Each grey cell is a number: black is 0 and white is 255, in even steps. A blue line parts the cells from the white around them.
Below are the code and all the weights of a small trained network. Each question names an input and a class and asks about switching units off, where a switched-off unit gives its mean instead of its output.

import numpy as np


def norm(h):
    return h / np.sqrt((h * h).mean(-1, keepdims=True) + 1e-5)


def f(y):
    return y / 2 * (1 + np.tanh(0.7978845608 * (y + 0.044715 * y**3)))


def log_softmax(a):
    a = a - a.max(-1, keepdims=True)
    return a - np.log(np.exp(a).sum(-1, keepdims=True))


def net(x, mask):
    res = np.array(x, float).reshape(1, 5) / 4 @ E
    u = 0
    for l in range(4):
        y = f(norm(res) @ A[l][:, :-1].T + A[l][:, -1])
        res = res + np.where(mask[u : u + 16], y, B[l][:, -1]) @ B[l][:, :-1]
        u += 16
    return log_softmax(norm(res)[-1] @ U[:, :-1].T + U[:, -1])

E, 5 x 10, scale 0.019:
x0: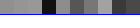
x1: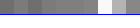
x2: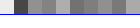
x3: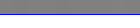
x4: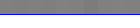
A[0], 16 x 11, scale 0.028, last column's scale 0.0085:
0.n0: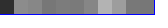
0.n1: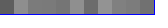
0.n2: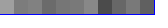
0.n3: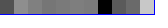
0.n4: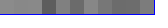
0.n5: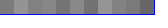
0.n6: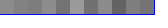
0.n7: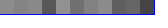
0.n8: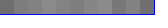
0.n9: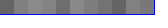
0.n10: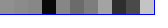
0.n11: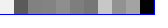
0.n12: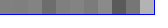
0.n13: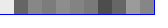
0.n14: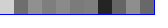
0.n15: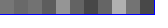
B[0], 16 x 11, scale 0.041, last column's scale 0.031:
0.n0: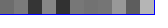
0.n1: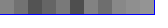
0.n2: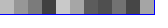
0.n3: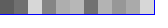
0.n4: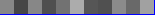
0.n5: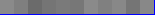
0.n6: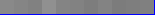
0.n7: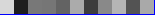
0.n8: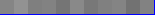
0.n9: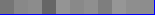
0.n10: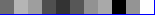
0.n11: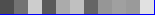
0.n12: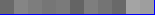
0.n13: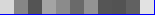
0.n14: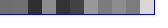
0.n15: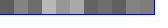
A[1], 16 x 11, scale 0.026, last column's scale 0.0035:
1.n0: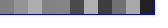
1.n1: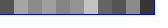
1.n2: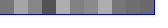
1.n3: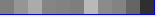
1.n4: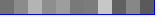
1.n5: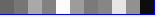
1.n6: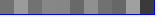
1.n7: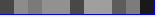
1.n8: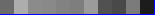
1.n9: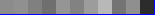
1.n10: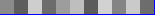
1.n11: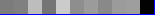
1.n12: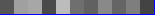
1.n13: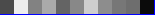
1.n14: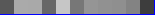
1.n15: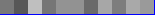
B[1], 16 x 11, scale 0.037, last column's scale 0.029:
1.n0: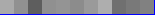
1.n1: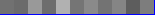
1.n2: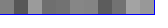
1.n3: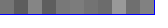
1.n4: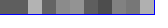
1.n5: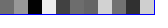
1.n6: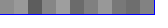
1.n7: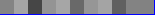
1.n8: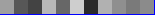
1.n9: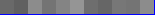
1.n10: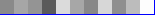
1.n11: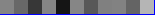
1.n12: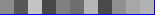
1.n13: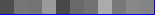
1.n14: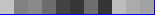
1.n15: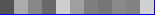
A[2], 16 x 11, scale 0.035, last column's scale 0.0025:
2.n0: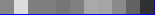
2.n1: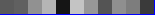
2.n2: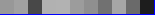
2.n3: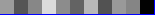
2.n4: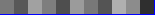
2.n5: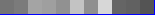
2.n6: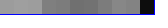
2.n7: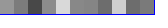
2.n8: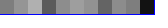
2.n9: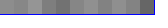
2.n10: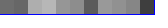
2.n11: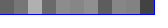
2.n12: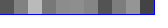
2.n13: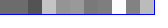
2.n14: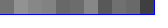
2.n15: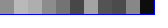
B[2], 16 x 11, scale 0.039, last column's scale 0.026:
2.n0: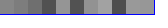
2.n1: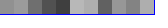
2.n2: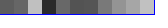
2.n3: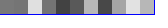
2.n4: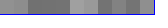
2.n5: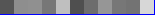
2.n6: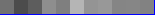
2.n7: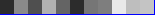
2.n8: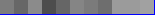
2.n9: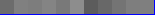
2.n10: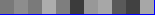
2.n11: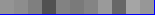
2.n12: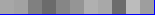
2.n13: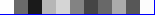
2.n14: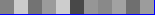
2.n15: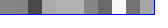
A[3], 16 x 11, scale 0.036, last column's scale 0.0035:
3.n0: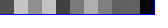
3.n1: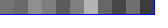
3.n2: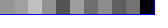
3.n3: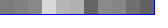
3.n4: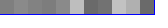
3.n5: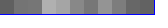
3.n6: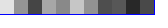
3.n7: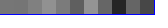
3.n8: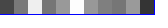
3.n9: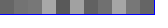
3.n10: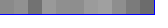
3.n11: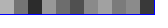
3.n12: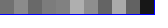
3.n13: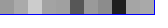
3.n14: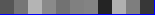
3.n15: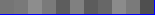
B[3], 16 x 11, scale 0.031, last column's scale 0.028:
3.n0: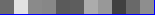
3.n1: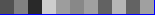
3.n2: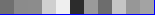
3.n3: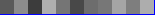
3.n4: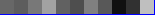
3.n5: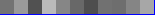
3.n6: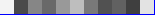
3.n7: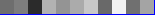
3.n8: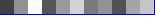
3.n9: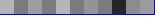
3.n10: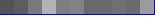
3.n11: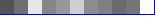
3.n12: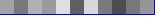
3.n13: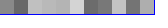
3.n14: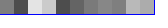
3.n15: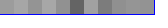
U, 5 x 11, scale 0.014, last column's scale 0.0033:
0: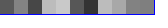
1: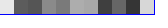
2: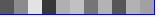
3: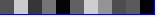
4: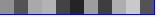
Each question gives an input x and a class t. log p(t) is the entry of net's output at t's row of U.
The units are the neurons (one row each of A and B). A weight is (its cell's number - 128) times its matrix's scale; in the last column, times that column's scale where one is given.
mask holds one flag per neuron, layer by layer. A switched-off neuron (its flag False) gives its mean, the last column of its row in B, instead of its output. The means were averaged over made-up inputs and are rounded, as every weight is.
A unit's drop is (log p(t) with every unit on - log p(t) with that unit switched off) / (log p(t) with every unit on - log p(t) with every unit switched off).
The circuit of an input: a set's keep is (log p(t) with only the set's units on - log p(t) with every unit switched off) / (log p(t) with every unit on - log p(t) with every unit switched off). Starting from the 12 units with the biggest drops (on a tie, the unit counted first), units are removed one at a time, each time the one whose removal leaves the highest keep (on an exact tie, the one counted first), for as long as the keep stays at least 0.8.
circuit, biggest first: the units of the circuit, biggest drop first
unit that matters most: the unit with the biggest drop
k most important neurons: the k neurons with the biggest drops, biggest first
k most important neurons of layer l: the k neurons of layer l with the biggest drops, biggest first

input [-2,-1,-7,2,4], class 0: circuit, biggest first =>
[0.n10]
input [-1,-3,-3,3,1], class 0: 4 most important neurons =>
[0.n10, 1.n5, 0.n3, 1.n10]
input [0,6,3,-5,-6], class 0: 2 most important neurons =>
[0.n10, 1.n5]
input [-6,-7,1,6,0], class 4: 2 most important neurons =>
[0.n11, 0.n14]
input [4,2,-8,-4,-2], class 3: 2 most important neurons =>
[0.n0, 0.n11]
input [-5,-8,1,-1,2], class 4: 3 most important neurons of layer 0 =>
[0.n11, 0.n13, 0.n14]
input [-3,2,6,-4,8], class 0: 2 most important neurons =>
[0.n10, 0.n11]
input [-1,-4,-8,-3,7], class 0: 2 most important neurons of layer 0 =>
[0.n10, 0.n3]
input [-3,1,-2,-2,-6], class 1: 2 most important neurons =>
[0.n10, 0.n13]
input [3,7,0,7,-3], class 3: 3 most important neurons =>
[0.n0, 0.n3, 1.n10]
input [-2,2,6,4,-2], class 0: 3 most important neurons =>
[0.n10, 0.n11, 1.n10]
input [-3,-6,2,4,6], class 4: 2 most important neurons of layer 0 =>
[0.n10, 0.n14]
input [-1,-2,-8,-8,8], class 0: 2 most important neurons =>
[0.n3, 0.n10]
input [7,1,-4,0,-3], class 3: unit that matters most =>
0.n11
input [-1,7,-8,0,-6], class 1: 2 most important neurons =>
[0.n10, 0.n0]
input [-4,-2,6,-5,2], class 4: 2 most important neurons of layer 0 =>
[0.n10, 0.n13]
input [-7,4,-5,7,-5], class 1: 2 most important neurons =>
[0.n10, 1.n10]
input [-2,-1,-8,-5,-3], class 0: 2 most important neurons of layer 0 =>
[0.n3, 0.n10]
